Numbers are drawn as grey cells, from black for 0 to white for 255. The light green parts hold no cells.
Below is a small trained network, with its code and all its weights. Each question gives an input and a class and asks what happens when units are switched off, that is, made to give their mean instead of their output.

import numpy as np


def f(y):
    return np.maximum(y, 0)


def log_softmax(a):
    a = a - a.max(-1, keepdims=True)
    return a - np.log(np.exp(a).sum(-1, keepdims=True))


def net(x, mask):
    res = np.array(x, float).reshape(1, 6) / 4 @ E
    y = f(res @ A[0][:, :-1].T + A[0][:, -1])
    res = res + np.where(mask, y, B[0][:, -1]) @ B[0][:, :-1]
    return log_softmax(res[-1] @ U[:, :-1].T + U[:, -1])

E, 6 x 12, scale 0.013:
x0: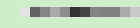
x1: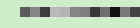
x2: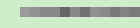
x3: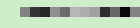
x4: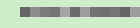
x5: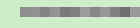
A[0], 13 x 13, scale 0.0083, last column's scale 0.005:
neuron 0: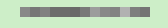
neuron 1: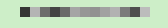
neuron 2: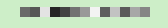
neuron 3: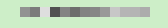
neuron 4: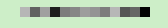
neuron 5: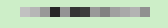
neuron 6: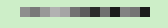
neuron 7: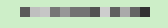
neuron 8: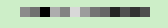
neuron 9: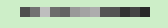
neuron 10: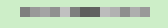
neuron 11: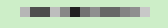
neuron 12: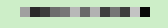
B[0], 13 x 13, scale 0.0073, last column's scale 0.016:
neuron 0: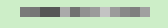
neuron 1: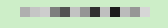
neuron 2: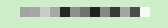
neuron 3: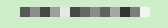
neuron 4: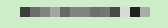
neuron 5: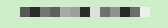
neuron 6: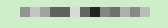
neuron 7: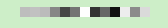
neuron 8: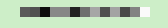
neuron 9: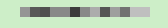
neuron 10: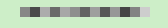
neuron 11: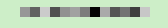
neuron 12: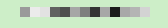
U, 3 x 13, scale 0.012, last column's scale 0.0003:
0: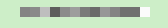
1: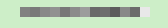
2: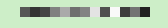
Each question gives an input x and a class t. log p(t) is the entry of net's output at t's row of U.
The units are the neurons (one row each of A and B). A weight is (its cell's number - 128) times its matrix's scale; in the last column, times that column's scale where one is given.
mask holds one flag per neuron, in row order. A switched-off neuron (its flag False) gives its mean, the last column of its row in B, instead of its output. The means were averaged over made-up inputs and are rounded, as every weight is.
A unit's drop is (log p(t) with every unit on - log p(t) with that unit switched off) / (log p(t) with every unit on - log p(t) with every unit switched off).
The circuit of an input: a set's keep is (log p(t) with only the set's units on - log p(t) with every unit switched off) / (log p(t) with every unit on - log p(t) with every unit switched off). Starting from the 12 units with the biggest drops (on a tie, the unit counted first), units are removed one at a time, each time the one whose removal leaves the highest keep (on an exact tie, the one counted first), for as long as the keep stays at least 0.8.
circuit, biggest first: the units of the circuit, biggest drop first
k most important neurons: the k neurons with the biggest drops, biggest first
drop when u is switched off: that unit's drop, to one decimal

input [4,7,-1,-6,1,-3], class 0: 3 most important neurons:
neuron 6; neuron 8; neuron 11
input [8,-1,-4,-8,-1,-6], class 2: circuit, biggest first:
neuron 5
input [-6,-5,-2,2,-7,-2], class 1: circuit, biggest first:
neuron 4; neuron 5
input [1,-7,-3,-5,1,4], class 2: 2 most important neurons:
neuron 3; neuron 5
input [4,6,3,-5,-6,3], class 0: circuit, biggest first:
neuron 8; neuron 6
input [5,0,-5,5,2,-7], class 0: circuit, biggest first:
neuron 11; neuron 12
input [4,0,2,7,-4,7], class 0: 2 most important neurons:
neuron 12; neuron 11
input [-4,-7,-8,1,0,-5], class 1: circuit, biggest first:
neuron 4; neuron 2
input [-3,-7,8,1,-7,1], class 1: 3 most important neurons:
neuron 4; neuron 2; neuron 11
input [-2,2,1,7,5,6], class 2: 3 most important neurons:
neuron 8; neuron 2; neuron 7
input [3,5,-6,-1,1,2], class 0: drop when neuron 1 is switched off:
-0.1
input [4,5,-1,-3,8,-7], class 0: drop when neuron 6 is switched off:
0.2
